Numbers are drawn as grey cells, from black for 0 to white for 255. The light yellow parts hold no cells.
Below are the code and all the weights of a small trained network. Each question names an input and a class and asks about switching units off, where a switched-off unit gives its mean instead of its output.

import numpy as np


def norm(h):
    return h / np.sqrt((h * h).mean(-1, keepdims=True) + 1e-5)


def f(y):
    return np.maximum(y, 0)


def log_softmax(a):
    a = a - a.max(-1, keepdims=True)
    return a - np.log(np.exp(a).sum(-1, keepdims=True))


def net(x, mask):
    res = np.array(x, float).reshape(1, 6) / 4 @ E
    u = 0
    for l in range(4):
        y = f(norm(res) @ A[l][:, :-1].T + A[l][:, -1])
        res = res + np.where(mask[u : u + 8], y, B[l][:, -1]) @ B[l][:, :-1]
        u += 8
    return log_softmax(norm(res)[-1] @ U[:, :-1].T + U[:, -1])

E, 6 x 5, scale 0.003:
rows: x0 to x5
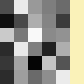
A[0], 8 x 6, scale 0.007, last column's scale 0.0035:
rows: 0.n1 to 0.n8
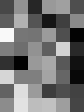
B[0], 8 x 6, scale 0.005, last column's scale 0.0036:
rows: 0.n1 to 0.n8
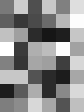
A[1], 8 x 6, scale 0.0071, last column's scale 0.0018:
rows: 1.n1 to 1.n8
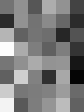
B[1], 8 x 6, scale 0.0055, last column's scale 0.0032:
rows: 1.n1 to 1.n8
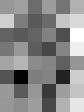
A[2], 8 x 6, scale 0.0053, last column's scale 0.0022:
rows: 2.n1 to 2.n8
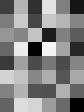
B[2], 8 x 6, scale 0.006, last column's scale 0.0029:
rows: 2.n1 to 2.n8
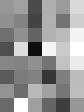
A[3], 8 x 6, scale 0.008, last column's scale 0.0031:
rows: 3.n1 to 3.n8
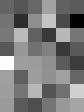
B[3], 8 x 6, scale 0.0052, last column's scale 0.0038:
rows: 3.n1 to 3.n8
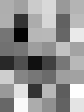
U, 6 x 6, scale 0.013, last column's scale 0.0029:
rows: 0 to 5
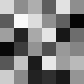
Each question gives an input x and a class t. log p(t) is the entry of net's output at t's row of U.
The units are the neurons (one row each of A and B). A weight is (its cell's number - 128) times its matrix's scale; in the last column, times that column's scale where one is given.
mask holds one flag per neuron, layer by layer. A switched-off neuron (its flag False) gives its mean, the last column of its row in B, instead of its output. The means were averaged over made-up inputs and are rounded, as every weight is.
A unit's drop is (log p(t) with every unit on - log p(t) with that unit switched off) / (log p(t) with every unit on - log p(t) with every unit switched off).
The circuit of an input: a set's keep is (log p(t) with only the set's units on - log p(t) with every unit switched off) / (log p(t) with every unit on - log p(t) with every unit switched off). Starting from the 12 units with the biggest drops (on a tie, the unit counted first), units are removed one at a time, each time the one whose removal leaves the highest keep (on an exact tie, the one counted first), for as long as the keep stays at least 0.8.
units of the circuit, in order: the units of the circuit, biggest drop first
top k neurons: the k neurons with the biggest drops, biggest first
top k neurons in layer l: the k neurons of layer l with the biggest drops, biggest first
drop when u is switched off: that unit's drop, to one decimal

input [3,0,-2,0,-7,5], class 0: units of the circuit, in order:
(0.n4)
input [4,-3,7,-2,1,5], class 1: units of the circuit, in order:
(0.n8 2.n8)
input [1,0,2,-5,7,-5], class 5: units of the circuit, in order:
(0.n3 0.n6)
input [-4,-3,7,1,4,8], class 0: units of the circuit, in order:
(0.n4 1.n8)
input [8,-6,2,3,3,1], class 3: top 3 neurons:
(0.n7 1.n6 0.n2)
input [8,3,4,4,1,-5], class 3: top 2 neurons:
(0.n7 0.n2)
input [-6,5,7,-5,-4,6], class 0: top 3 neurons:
(1.n8 3.n6 1.n6)
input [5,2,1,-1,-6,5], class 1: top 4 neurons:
(0.n8 2.n8 0.n2 1.n2)
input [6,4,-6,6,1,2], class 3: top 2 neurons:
(0.n7 1.n6)
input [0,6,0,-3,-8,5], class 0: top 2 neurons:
(0.n4 1.n6)
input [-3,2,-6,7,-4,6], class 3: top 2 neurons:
(1.n6 2.n4)
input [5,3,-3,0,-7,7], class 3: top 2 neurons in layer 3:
(3.n8 3.n1)
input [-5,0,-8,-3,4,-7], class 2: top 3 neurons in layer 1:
(1.n3 1.n4 1.n2)
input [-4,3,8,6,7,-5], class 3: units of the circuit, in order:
(0.n7)
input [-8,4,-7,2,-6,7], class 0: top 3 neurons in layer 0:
(0.n4 0.n7 0.n2)
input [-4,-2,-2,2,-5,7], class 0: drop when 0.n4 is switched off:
0.1
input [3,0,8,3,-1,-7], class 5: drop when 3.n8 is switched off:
0.2
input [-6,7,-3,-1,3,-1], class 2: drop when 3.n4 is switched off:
0.0
